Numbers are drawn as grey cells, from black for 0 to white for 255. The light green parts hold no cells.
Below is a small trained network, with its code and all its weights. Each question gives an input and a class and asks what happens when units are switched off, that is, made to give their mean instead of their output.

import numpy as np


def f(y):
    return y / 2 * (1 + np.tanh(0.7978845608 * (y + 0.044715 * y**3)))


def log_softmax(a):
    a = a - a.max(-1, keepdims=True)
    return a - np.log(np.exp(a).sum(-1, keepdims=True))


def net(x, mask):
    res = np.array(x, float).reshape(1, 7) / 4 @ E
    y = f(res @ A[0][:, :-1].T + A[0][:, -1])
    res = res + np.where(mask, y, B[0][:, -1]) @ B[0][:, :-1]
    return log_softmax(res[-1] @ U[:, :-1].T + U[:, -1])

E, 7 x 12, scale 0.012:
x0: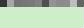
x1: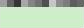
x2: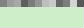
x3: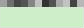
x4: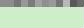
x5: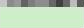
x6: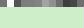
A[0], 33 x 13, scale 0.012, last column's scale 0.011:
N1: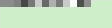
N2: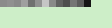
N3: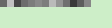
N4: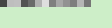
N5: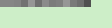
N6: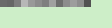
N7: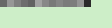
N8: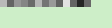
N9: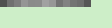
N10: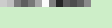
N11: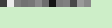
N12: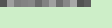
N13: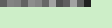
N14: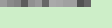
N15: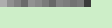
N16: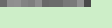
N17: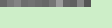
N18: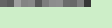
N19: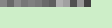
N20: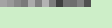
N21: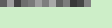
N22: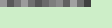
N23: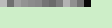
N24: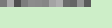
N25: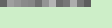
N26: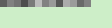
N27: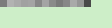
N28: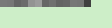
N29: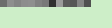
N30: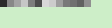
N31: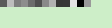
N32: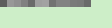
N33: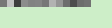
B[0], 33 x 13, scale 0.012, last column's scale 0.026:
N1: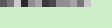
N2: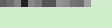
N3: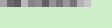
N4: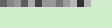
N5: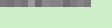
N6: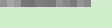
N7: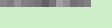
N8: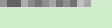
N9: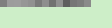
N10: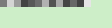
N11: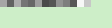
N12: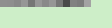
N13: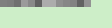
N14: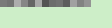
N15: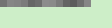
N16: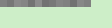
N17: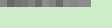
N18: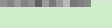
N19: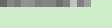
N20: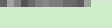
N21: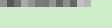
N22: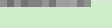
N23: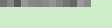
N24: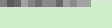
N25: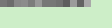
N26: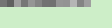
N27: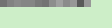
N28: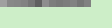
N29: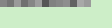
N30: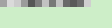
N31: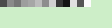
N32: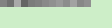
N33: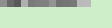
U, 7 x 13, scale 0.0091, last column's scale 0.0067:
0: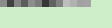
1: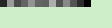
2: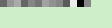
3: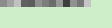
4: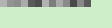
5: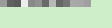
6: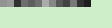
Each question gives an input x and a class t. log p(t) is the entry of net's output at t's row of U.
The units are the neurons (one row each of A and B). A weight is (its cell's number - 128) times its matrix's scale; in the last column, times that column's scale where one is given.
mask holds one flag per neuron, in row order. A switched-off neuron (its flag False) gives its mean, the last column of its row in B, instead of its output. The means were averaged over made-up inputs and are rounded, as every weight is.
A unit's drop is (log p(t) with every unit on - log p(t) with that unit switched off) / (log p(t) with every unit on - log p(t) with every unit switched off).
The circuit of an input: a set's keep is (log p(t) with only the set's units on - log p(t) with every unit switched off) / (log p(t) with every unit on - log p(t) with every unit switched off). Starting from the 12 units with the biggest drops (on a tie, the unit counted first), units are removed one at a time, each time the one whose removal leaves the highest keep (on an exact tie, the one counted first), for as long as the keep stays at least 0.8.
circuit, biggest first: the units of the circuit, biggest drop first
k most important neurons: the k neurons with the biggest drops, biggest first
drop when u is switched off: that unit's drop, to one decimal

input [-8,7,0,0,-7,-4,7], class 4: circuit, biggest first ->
(N31)
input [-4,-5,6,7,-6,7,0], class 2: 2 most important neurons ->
(N11, N4)
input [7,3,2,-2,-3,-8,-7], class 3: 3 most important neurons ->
(N31, N4, N30)
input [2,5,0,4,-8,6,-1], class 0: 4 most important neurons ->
(N31, N10, N30, N4)
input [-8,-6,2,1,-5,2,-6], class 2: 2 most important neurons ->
(N11, N3)
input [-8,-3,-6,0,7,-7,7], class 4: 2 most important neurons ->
(N31, N10)
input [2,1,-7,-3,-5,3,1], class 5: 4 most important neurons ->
(N10, N1, N30, N2)
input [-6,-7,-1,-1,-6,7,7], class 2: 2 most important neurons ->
(N4, N31)
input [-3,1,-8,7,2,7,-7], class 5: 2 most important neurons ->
(N1, N8)
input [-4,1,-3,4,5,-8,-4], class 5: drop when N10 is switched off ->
0.1
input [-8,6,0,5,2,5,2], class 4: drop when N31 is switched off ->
0.9
